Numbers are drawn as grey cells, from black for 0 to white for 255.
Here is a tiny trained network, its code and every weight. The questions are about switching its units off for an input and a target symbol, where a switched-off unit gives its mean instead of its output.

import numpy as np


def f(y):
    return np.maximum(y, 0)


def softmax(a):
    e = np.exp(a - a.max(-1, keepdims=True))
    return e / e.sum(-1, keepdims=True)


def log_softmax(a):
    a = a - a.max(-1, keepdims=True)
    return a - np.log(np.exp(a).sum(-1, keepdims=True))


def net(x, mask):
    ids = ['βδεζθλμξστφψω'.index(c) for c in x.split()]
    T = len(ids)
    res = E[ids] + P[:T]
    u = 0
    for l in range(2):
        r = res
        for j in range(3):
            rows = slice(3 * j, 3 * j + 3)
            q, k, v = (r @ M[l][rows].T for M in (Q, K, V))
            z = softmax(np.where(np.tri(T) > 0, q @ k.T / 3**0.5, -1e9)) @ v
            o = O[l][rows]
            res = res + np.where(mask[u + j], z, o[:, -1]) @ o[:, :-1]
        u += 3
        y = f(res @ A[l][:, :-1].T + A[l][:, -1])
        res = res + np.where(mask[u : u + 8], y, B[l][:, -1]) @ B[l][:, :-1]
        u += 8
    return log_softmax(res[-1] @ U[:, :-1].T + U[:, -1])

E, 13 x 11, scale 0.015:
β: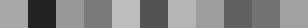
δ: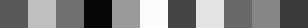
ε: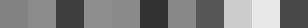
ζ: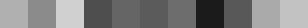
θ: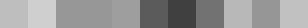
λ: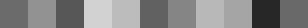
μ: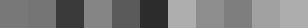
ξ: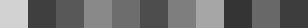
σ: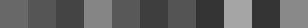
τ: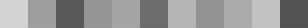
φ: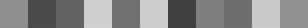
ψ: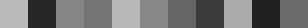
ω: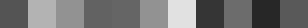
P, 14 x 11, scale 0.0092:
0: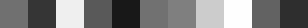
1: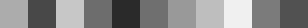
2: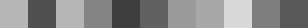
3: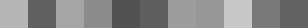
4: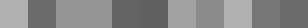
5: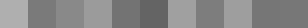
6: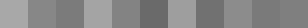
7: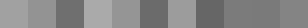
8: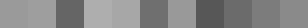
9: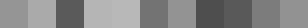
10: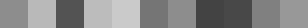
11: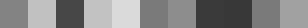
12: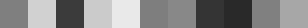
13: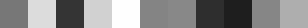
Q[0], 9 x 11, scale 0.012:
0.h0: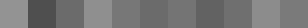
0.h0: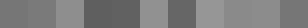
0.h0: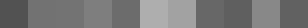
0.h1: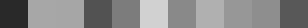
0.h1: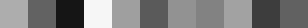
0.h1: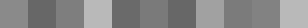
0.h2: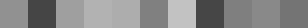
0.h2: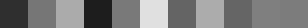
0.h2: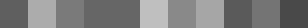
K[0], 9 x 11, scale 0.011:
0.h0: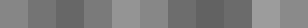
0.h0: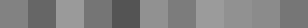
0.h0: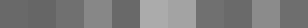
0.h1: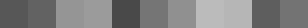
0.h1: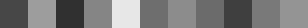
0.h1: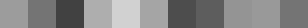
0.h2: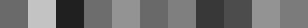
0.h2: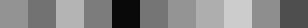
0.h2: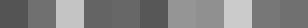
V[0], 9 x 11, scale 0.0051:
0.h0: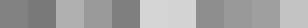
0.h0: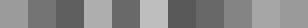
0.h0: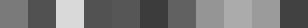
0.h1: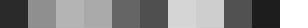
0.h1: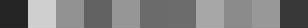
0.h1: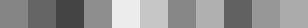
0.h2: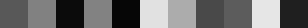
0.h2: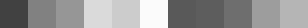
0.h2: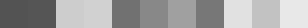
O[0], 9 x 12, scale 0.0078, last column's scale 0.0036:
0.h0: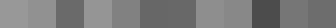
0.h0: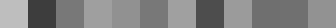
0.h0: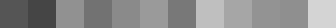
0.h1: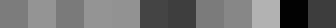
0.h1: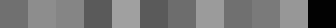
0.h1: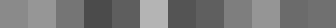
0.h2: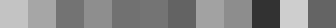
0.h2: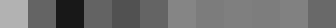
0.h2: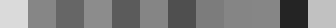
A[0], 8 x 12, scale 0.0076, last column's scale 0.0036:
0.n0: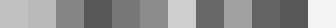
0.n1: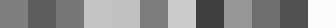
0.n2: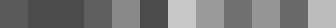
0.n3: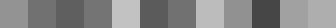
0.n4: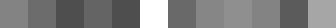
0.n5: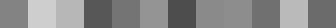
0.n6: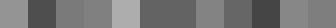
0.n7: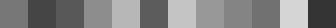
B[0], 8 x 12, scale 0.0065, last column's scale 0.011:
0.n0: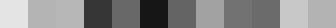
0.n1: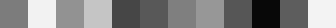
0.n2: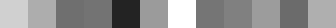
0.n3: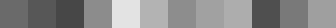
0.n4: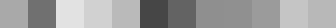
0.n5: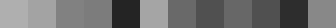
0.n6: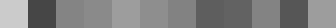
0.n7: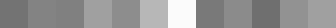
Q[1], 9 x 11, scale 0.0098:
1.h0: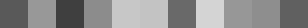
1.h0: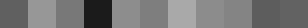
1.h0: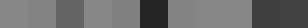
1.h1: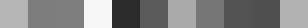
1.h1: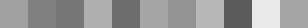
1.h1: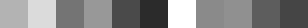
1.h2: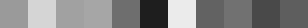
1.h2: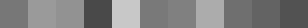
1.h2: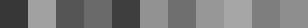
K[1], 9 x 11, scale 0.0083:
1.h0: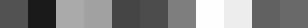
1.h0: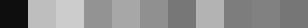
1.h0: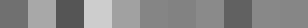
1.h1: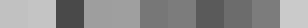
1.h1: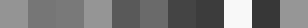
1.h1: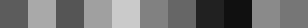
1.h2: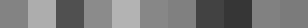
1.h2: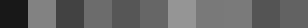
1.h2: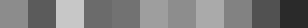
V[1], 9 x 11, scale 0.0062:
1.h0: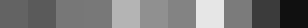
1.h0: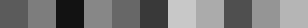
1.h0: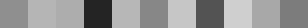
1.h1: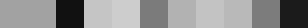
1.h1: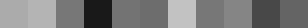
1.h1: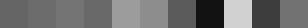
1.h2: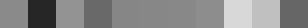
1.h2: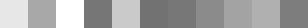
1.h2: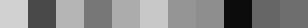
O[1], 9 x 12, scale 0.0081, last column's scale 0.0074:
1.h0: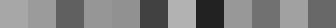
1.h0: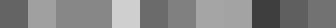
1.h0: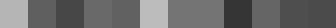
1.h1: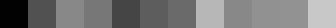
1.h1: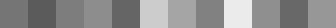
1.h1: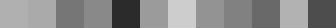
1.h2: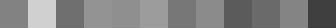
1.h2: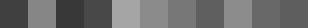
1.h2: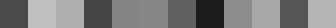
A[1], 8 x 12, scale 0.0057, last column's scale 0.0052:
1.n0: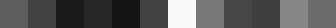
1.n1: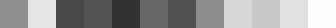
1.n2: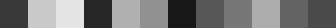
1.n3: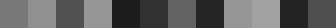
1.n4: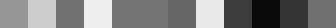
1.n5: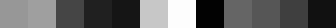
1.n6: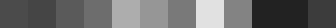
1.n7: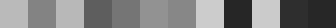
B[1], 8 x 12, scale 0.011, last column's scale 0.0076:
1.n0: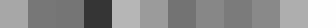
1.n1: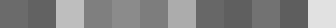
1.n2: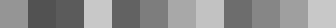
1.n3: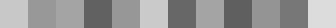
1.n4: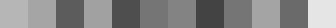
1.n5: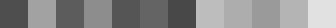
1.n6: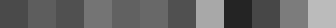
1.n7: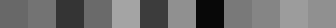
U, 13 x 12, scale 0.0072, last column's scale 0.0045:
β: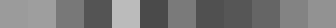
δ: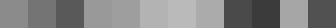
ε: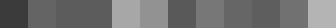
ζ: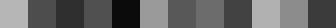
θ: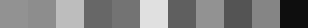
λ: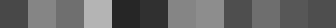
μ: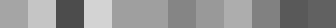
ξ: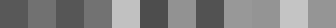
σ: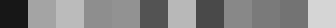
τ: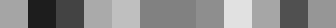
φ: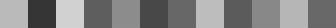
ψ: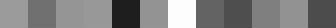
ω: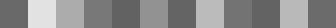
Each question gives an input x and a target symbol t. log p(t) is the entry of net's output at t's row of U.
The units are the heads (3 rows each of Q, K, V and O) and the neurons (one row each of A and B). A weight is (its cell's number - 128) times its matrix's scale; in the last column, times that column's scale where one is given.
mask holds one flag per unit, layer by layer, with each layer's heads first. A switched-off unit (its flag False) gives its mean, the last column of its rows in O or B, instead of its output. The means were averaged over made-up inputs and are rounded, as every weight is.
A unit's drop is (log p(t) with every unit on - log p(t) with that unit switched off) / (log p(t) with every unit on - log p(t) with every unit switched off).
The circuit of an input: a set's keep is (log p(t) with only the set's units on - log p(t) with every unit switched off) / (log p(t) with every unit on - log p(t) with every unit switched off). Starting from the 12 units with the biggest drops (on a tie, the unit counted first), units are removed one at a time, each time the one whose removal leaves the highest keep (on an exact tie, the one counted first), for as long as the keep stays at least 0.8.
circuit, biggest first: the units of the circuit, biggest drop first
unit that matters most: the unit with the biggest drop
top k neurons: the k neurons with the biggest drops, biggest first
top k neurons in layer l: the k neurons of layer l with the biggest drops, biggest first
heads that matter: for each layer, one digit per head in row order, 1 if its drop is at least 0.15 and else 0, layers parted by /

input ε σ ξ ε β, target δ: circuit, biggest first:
[1.h2, 0.n7]
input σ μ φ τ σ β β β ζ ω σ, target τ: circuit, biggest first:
[1.h2, 1.h1, 0.n0, 0.h0]
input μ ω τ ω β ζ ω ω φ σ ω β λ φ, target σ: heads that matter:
011 / 110
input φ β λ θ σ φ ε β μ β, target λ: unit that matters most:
0.h1
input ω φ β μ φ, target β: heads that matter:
001 / 111
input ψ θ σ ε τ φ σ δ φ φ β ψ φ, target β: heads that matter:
111 / 010
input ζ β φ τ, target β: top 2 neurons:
[0.n0, 0.n4]
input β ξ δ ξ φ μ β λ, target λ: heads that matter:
000 / 011
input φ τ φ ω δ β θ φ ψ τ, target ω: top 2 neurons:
[1.n5, 0.n6]
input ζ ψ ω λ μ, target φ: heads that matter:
010 / 011
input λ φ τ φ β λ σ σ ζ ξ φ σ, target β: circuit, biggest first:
[0.n4, 1.h1, 0.h1]
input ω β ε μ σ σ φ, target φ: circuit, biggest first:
[0.h2, 0.n4, 1.h0, 1.h1]
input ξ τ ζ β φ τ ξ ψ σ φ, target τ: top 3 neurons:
[0.n0, 0.n4, 0.n1]
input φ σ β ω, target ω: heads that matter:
000 / 110
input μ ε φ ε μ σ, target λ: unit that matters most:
1.h2
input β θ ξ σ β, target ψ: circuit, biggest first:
[0.n2, 1.h1]
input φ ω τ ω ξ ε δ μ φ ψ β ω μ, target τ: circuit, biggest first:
[1.h2, 1.h1, 0.n1, 0.n0]
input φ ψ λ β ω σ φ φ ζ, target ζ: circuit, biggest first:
[1.h0, 1.n7]
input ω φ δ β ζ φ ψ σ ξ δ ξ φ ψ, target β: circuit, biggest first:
[0.n4, 1.h1, 0.h1, 0.h0]
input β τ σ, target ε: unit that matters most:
1.h1
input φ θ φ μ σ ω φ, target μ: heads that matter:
100 / 101
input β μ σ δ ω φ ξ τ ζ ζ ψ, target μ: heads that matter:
000 / 010
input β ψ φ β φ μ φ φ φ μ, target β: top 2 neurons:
[0.n4, 0.n2]
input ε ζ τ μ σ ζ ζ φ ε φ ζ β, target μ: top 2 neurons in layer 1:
[1.n5, 1.n1]
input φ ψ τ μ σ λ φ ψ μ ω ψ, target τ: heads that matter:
000 / 011
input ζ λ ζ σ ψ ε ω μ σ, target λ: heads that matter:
010 / 101
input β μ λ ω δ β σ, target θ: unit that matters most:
1.n3
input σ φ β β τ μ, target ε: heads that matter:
000 / 111
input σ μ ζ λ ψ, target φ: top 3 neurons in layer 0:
[0.n1, 0.n0, 0.n3]
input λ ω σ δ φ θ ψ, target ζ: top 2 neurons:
[0.n1, 1.n4]
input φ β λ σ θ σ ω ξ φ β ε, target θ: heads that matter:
000 / 000
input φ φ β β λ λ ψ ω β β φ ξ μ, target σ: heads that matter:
101 / 101
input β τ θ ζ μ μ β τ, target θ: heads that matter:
000 / 010
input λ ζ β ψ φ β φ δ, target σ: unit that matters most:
1.h0
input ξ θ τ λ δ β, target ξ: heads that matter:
001 / 100
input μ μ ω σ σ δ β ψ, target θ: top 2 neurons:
[1.n3, 0.n1]
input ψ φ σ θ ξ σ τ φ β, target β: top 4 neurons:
[0.n4, 0.n2, 0.n0, 1.n2]
